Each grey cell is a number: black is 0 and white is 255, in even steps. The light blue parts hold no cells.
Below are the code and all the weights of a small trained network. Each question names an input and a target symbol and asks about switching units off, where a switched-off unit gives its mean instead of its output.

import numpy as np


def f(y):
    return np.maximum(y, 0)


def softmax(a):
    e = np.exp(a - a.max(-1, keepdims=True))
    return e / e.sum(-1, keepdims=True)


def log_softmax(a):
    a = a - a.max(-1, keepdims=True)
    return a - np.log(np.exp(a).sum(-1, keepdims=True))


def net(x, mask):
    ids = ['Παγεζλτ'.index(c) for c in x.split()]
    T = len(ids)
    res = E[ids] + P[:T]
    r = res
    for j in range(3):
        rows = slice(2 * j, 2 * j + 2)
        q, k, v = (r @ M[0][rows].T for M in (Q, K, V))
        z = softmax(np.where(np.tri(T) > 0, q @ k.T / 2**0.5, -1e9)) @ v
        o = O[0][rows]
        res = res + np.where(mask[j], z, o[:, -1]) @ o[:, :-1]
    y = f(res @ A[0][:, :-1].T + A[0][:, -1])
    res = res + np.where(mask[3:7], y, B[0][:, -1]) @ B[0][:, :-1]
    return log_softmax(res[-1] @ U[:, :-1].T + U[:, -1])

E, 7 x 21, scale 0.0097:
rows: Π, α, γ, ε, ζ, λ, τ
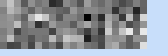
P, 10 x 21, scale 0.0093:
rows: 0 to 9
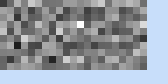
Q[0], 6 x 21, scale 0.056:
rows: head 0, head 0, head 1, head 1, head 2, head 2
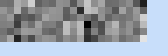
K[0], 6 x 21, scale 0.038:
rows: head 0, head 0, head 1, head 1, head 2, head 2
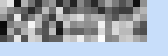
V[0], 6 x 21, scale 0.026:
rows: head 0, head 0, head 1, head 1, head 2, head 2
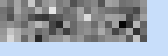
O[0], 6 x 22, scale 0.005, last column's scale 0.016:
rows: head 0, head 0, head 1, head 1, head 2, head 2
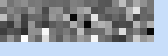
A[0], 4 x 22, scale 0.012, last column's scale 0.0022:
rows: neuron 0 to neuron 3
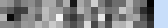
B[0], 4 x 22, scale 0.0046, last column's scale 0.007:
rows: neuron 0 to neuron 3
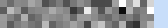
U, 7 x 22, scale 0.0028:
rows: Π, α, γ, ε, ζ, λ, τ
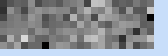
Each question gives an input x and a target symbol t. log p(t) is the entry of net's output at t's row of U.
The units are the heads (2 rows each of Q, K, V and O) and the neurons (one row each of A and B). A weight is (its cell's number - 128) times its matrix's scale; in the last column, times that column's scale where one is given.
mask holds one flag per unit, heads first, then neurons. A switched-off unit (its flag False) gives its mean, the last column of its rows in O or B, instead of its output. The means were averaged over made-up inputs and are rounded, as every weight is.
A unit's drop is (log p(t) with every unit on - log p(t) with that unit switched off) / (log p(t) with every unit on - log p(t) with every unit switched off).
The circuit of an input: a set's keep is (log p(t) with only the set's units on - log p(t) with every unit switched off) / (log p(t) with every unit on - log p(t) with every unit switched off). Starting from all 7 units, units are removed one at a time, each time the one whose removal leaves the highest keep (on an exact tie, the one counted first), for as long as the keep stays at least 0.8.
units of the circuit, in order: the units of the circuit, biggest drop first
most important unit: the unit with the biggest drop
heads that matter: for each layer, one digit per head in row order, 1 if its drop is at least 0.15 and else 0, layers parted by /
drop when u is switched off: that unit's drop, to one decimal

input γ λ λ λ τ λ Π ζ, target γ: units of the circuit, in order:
[head 1; head 2]
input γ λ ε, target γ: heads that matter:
011
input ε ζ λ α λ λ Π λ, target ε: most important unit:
head 1
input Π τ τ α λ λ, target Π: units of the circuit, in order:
[head 1; head 2]
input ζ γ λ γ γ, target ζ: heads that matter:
010
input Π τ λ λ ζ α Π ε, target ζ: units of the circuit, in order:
[head 1; neuron 3]
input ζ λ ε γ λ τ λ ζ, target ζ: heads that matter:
010
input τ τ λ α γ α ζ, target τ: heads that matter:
011
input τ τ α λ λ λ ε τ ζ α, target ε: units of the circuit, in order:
[head 1; neuron 0; head 2]
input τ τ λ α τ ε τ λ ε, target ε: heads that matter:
011
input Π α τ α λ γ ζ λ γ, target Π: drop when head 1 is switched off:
0.5
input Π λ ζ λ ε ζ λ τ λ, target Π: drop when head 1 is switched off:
0.5
